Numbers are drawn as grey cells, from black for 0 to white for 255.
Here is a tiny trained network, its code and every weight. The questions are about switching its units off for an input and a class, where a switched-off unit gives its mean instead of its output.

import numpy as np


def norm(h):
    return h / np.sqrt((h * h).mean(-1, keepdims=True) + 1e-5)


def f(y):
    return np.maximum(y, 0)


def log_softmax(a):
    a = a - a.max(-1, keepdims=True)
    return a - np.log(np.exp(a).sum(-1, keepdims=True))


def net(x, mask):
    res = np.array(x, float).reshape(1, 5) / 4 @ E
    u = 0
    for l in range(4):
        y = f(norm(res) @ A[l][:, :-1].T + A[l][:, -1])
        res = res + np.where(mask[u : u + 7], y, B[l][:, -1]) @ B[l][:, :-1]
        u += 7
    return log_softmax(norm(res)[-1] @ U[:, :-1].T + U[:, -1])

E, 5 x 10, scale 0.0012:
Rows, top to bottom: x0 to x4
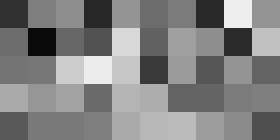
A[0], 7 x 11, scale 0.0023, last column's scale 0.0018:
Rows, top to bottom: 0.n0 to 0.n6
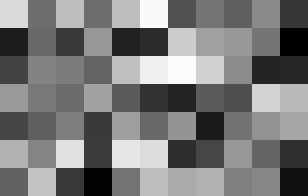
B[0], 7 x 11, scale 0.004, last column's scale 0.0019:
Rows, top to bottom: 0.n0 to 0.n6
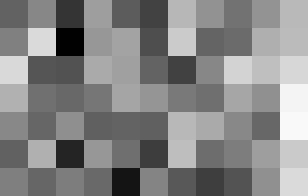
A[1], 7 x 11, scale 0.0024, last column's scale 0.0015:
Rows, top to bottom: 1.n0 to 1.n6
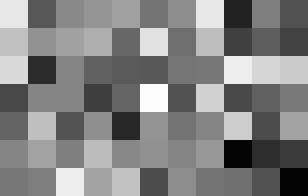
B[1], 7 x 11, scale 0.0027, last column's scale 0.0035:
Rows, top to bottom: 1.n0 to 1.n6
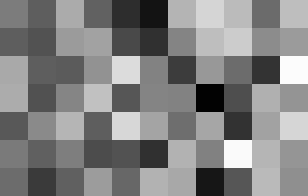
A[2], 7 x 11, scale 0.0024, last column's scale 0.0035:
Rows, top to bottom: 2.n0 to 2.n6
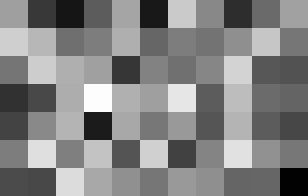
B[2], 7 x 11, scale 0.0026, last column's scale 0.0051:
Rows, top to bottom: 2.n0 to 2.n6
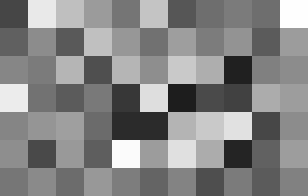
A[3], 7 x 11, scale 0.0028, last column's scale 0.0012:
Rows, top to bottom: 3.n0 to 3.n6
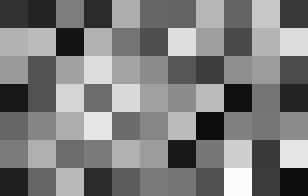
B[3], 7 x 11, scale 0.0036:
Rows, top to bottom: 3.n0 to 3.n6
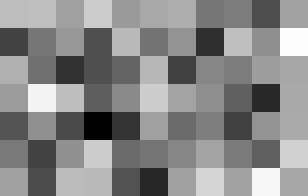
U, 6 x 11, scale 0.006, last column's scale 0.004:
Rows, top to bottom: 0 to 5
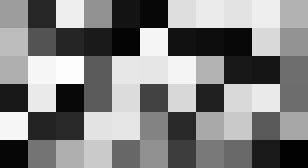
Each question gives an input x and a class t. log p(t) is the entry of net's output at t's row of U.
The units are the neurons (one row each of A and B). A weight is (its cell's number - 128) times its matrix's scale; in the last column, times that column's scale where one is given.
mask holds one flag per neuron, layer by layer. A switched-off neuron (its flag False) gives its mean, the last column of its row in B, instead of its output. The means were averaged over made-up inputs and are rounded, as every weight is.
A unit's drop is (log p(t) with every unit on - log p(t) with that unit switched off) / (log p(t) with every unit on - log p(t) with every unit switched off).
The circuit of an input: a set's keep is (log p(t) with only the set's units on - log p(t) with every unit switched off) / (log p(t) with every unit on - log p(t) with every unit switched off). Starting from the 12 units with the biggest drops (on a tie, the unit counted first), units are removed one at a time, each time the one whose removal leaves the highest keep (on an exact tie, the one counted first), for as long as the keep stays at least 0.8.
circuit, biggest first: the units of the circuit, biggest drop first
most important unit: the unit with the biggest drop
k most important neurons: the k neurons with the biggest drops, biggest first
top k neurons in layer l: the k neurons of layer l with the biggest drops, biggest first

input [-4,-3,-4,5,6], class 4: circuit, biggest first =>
(0.n2)
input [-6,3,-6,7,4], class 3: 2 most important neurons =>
(0.n0; 3.n1)
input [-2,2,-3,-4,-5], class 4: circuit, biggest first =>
(0.n3; 1.n2)
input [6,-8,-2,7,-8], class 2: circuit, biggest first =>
(2.n5; 2.n2)
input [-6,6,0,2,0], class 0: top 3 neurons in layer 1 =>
(1.n0; 1.n4; 1.n5)
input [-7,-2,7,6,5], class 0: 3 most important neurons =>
(1.n0; 1.n5; 1.n1)
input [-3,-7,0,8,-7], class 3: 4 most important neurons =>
(0.n5; 0.n0; 2.n0; 3.n1)
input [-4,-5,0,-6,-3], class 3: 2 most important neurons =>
(0.n1; 3.n1)
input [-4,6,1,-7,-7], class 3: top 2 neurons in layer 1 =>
(1.n4; 1.n0)
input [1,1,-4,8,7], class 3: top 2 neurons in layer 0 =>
(0.n5; 0.n0)
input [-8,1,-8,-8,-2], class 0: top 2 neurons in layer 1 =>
(1.n0; 1.n1)
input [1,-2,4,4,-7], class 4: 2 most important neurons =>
(0.n3; 1.n2)
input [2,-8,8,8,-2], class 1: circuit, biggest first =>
(3.n4; 3.n2)
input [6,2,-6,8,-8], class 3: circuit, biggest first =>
(0.n5)
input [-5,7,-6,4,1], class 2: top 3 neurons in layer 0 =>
(0.n1; 0.n5; 0.n0)
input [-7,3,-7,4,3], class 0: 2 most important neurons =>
(1.n0; 1.n1)
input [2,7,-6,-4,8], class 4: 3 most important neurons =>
(0.n2; 1.n4; 2.n5)
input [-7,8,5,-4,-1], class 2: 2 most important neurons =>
(3.n3; 2.n0)
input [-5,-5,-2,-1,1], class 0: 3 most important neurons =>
(1.n1; 1.n5; 2.n0)
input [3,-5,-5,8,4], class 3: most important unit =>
0.n5
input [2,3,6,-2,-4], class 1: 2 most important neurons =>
(0.n2; 1.n6)
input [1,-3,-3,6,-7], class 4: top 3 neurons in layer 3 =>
(3.n5; 3.n4; 3.n3)
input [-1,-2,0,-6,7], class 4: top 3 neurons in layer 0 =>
(0.n2; 0.n5; 0.n0)
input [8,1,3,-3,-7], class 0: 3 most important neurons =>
(3.n6; 0.n2; 0.n4)
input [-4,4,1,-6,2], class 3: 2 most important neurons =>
(0.n1; 1.n4)
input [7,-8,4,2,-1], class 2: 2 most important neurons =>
(2.n5; 2.n2)
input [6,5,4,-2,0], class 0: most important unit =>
3.n6
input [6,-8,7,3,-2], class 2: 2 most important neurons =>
(2.n2; 2.n5)
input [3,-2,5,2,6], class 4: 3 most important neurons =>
(0.n2; 3.n5; 1.n2)
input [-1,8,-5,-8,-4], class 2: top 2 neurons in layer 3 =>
(3.n0; 3.n3)
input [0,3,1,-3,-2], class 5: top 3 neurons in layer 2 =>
(2.n0; 2.n5; 2.n2)
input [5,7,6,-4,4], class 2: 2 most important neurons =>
(3.n3; 0.n4)
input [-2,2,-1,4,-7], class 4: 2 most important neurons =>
(0.n3; 1.n2)
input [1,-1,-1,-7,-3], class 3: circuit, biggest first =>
(0.n1)
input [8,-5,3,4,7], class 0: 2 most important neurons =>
(3.n6; 2.n4)
